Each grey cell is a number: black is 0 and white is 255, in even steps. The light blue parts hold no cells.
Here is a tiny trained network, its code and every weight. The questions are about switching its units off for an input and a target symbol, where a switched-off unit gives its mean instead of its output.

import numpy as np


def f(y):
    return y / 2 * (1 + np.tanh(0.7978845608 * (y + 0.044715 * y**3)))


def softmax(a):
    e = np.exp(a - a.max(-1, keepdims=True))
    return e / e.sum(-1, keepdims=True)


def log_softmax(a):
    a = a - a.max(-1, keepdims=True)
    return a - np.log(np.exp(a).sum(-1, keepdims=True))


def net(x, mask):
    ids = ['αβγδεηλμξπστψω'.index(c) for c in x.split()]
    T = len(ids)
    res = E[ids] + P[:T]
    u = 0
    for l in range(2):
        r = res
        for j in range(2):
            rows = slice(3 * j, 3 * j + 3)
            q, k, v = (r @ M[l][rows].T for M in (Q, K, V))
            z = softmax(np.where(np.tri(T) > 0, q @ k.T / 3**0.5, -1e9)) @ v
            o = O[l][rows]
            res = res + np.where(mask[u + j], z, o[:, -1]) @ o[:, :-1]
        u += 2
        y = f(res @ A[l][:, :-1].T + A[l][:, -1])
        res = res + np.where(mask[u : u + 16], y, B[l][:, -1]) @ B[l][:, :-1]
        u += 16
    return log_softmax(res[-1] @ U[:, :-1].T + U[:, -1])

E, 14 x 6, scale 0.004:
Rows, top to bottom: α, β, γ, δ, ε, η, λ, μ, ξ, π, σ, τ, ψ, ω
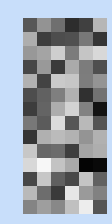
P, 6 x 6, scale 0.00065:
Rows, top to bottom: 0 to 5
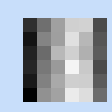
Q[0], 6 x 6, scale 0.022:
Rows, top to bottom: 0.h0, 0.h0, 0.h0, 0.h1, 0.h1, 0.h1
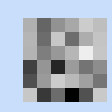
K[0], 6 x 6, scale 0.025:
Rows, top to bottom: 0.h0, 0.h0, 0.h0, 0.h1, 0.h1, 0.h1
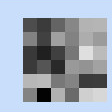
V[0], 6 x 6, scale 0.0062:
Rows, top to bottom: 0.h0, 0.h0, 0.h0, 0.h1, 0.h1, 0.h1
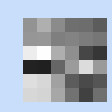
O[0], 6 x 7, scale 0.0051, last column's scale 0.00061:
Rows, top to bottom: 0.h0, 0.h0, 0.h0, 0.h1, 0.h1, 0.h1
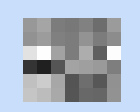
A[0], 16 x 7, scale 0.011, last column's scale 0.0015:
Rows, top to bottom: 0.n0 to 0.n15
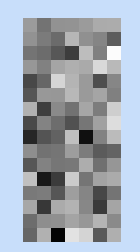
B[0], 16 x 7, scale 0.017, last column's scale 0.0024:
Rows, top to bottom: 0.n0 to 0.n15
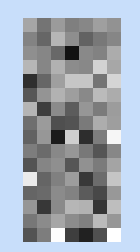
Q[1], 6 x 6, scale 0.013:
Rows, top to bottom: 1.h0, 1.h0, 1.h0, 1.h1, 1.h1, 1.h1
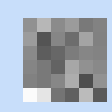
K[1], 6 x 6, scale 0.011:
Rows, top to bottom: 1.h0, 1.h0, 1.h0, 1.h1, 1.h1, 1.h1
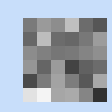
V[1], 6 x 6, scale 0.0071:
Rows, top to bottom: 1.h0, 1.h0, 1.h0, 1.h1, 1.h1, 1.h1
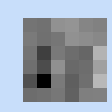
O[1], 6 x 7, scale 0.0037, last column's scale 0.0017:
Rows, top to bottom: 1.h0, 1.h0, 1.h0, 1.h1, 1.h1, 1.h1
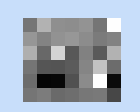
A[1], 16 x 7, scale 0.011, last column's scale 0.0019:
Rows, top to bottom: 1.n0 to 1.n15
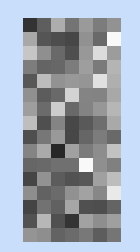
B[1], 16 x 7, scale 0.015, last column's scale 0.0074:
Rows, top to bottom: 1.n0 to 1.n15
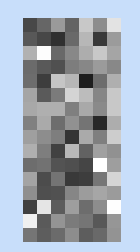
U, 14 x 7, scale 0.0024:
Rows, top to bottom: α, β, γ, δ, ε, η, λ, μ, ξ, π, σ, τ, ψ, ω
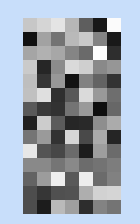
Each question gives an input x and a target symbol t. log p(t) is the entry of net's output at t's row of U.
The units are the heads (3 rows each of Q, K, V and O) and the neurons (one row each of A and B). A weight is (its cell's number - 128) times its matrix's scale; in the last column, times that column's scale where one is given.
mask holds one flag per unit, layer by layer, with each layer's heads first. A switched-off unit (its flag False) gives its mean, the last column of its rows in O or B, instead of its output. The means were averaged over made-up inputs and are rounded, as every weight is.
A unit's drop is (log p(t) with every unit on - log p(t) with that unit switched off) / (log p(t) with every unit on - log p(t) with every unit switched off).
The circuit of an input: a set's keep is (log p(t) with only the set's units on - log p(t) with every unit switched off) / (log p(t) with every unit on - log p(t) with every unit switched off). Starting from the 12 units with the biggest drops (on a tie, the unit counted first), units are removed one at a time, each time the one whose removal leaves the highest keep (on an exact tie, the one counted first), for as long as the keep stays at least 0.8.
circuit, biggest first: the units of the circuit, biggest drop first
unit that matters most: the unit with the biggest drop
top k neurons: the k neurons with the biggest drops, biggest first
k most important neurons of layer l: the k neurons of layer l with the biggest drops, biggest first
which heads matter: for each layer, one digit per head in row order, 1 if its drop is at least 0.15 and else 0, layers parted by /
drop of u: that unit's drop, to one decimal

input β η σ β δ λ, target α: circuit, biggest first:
(0.h1 1.h1 0.h0 1.n0)
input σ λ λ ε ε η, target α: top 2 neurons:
(0.n8 1.n0)
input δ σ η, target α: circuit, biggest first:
(0.h0 1.h1 0.h1 1.n0)
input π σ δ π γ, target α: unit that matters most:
0.h1
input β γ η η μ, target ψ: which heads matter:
00 / 00
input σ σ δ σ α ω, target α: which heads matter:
01 / 01
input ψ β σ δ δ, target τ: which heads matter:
10 / 00
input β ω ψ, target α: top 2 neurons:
(0.n11 0.n15)
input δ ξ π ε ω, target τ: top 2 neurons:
(0.n15 1.n0)
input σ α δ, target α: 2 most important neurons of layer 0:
(0.n8 0.n4)
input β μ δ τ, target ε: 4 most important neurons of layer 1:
(1.n14 1.n11 1.n8 1.n13)
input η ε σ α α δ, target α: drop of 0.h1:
1.0
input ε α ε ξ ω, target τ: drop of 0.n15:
0.5
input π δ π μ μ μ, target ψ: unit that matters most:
1.n10
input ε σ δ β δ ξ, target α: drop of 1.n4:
0.1
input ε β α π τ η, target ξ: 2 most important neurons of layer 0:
(0.n8 0.n15)
